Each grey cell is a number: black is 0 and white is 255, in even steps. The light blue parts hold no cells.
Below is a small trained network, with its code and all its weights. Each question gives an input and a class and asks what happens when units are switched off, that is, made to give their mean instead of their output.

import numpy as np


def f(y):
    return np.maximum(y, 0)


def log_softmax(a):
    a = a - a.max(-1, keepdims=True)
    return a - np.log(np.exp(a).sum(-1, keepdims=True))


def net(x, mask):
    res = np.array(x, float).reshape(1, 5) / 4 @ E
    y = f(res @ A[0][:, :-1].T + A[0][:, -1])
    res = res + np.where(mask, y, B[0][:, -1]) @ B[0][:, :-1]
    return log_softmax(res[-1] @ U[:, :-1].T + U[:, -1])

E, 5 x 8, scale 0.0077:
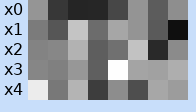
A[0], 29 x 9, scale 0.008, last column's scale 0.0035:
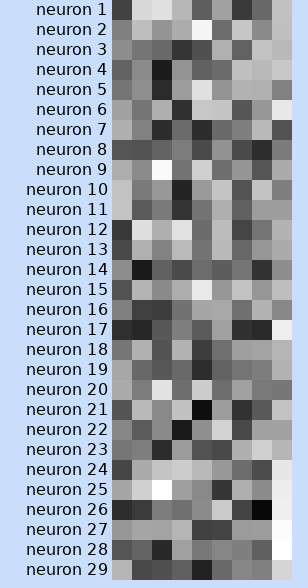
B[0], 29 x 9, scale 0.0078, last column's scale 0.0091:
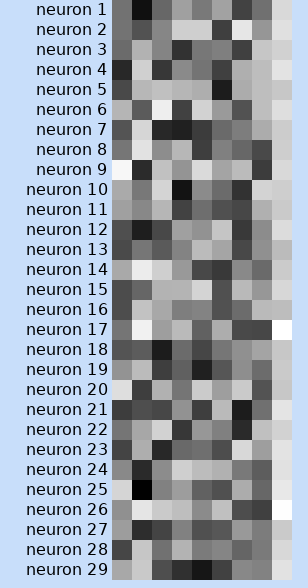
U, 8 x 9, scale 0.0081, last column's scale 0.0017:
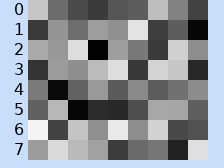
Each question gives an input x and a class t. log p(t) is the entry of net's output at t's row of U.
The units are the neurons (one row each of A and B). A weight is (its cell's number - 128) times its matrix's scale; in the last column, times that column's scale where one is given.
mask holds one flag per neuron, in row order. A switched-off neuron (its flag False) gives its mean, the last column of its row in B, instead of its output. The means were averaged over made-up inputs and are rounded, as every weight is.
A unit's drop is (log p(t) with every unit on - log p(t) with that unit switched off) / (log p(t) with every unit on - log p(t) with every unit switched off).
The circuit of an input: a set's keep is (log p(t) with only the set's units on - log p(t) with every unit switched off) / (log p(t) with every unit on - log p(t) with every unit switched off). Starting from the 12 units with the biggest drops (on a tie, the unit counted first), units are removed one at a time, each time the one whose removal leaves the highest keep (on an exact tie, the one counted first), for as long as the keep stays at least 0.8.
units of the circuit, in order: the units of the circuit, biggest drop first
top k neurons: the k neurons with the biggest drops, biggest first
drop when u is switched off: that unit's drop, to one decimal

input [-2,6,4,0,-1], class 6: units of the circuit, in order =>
(neuron 9; neuron 24)
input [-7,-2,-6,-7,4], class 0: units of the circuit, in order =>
(neuron 25; neuron 27)
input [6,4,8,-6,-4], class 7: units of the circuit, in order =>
(neuron 8)
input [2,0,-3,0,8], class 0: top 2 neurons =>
(neuron 26; neuron 22)
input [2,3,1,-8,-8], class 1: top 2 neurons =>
(neuron 21; neuron 12)
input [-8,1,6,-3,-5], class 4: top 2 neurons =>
(neuron 1; neuron 25)
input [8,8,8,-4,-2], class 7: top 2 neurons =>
(neuron 17; neuron 8)
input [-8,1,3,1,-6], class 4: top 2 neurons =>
(neuron 12; neuron 1)
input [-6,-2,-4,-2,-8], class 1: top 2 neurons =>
(neuron 12; neuron 21)
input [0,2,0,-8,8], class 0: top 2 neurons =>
(neuron 4; neuron 25)
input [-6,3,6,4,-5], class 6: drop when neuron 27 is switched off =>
0.0
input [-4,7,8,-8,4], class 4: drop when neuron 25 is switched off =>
0.2
